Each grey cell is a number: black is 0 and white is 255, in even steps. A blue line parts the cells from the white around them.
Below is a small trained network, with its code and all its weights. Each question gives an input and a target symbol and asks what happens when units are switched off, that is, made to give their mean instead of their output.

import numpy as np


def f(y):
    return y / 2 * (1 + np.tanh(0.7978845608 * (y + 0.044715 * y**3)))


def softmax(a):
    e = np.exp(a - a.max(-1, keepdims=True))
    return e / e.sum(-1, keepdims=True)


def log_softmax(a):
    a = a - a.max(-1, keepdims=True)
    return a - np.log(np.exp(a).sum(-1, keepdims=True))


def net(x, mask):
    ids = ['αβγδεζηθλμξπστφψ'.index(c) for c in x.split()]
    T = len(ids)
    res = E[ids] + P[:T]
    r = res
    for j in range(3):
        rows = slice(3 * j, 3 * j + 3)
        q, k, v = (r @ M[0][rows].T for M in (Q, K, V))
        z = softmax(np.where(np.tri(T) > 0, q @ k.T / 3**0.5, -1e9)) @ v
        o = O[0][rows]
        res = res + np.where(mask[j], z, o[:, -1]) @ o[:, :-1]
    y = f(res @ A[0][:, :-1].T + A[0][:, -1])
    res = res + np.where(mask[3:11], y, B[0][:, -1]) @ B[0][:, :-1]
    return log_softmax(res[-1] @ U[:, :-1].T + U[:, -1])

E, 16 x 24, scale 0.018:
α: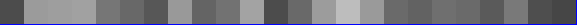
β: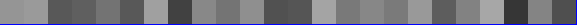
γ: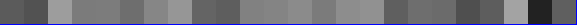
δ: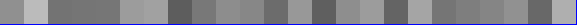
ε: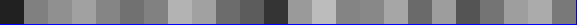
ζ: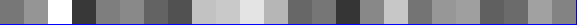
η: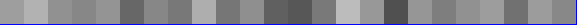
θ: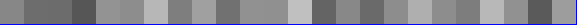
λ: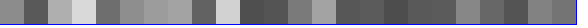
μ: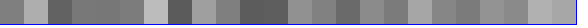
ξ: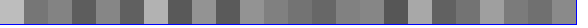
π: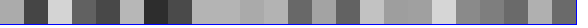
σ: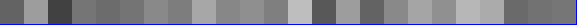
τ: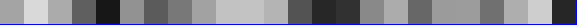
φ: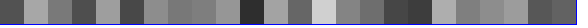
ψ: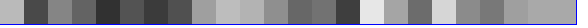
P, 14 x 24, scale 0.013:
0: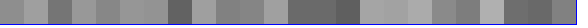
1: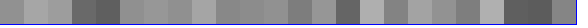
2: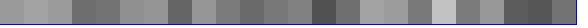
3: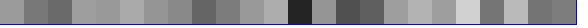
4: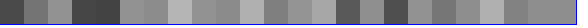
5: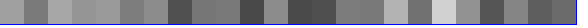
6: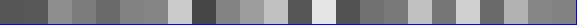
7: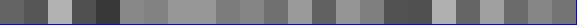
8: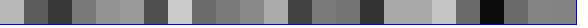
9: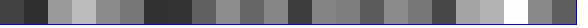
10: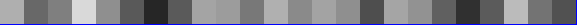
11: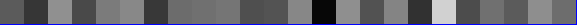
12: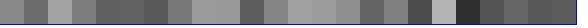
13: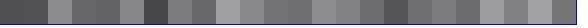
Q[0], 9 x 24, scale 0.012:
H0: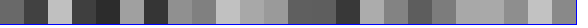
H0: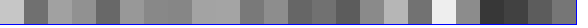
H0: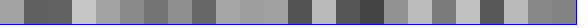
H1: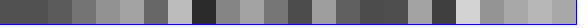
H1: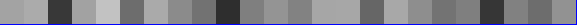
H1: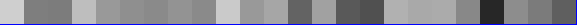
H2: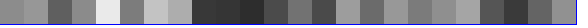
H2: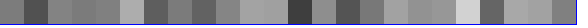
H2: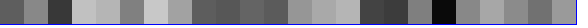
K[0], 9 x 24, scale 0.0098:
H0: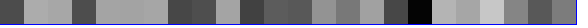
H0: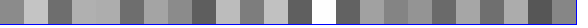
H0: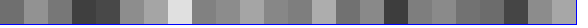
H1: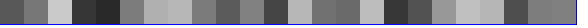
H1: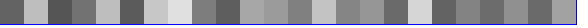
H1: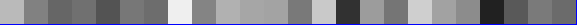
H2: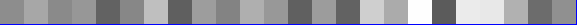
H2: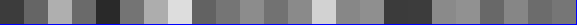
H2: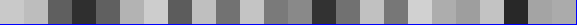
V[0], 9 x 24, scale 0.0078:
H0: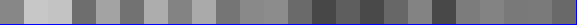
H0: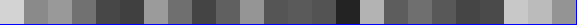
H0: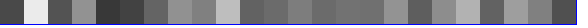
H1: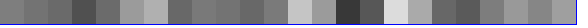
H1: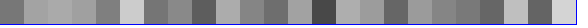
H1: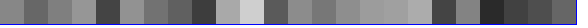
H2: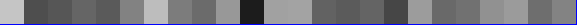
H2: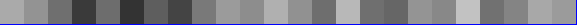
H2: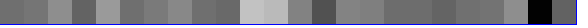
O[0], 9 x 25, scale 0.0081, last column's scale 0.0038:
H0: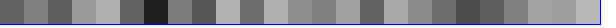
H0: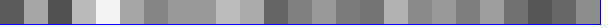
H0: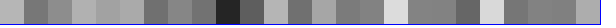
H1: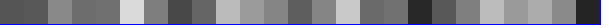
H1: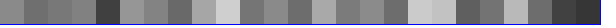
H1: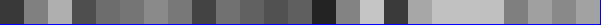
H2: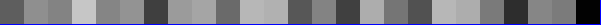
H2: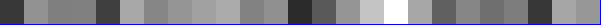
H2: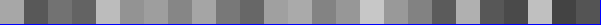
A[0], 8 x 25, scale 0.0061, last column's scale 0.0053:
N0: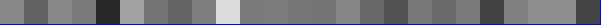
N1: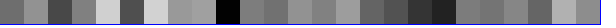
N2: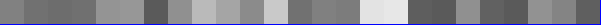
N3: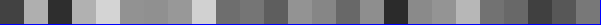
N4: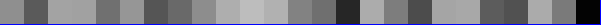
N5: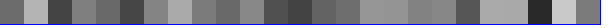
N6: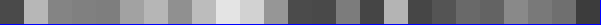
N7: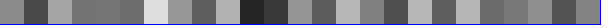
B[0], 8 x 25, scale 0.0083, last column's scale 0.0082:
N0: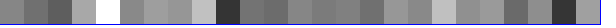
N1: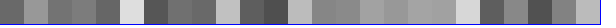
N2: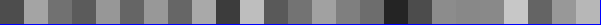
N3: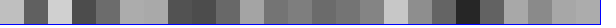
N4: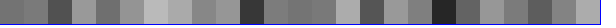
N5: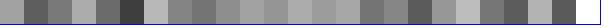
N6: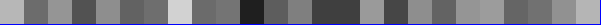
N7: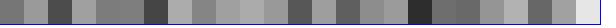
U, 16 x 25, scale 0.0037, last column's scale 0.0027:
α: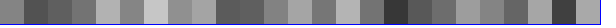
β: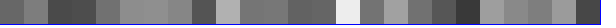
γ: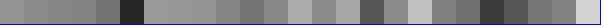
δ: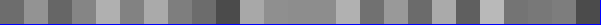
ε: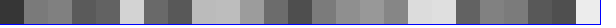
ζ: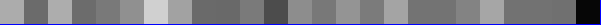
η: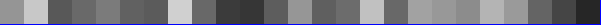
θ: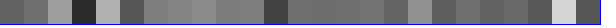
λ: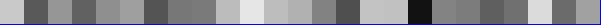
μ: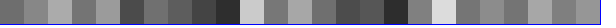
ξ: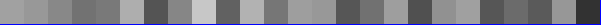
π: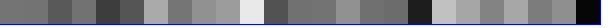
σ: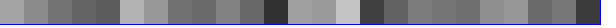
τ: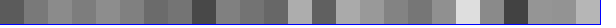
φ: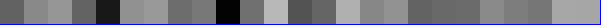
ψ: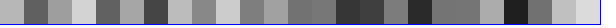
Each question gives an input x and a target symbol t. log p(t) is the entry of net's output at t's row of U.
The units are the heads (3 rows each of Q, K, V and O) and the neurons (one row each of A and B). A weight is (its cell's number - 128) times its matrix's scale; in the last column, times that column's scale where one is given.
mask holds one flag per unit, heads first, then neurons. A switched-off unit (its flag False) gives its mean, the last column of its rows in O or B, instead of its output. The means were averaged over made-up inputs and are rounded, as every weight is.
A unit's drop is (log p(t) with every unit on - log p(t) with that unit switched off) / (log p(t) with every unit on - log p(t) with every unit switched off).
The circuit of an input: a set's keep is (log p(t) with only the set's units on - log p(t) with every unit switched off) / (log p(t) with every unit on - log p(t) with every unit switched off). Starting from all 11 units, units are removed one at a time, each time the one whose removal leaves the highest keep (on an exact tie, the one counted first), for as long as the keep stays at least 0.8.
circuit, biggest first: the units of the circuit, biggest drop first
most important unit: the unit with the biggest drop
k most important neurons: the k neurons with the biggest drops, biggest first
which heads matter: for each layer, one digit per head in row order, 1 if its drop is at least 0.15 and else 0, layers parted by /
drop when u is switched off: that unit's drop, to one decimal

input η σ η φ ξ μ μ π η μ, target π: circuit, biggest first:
[H0; N7]
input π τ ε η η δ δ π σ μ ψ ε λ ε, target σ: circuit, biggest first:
[H2; H1; N1]
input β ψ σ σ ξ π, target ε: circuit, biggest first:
[H2; N5]
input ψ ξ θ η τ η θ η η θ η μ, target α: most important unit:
H1
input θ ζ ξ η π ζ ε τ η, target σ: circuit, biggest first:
[H2; H1; N1]
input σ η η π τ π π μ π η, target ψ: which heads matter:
011
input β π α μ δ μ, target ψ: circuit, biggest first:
[H1; H2; N6]
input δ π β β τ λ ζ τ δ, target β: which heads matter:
011
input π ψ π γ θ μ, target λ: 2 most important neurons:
[N7; N3]
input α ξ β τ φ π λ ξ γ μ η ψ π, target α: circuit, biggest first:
[H2; N4]
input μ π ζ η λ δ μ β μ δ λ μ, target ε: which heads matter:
010
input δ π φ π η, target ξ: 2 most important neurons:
[N1; N2]
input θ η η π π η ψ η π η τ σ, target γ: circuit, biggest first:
[H1; H2; N5]
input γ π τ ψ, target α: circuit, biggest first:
[N4; H2]
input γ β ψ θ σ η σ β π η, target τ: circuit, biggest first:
[H1; N1]
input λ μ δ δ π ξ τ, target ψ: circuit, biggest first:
[H2; N4]
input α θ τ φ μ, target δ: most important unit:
H0
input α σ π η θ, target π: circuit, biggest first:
[H0; N7; H2; N5]
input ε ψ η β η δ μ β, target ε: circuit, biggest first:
[H1; N5]
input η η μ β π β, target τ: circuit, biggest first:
[H1; N1]
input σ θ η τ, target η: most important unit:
N6
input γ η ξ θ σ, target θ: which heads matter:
101
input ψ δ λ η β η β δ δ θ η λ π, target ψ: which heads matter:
001
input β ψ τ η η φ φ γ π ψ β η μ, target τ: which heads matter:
010
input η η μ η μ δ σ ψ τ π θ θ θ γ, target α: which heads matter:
111
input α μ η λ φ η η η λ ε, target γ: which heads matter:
010
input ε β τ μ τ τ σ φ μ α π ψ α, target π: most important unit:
H0
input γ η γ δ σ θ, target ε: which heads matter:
010
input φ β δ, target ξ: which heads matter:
011
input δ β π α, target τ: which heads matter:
010
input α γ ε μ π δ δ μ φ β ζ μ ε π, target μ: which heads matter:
001
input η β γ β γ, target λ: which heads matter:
001
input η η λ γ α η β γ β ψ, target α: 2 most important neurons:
[N4; N2]
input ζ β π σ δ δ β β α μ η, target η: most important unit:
H1
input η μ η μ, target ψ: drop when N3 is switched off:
0.0
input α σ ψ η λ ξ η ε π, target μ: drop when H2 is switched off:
0.9
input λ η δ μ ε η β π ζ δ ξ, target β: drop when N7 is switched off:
0.1
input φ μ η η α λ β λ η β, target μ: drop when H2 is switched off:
0.8
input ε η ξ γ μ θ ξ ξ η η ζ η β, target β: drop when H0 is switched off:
0.1
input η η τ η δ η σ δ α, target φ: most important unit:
H0
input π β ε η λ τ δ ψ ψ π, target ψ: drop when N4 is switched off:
0.5
